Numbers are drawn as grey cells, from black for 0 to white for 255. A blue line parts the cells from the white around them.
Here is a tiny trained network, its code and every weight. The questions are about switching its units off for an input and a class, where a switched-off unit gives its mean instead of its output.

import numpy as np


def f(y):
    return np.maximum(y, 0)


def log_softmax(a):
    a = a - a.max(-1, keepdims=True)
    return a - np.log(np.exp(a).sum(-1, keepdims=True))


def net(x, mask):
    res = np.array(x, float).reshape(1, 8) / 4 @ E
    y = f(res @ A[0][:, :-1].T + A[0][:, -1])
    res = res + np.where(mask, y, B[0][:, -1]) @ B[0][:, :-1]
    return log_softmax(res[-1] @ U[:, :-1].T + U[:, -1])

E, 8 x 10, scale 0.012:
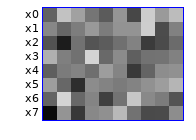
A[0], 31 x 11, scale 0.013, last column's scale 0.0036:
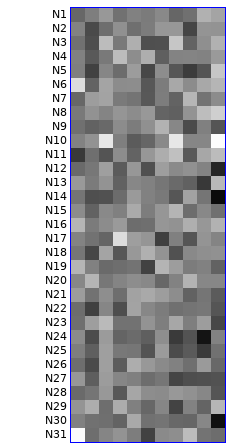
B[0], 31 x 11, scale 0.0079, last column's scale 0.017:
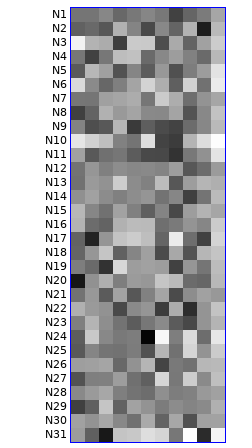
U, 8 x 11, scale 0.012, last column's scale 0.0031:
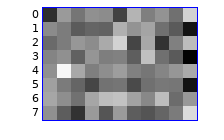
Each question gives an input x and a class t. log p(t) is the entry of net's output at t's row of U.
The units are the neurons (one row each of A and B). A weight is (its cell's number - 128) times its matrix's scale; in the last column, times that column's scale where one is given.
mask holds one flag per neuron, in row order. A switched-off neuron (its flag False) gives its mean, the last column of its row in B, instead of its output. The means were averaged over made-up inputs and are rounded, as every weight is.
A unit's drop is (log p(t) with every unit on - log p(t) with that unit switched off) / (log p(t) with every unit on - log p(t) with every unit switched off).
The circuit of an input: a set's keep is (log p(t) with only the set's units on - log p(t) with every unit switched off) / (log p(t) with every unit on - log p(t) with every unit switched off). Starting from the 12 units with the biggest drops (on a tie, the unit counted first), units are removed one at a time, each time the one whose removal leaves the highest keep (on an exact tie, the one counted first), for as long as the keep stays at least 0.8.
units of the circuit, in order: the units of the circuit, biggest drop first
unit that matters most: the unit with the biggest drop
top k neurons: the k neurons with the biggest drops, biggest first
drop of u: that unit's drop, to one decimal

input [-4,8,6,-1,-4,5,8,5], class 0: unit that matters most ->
N24
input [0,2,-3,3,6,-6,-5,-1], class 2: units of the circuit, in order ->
N31; N24
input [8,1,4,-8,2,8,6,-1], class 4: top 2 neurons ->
N10; N9
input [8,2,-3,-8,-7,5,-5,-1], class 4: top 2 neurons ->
N10; N23
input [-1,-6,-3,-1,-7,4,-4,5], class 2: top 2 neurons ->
N24; N31
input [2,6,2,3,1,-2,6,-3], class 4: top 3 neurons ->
N31; N10; N17
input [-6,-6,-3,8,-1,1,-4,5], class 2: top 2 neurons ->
N17; N31
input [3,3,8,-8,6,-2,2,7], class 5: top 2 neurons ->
N11; N10
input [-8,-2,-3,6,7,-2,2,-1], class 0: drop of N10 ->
0.1
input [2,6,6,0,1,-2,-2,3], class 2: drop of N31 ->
0.1
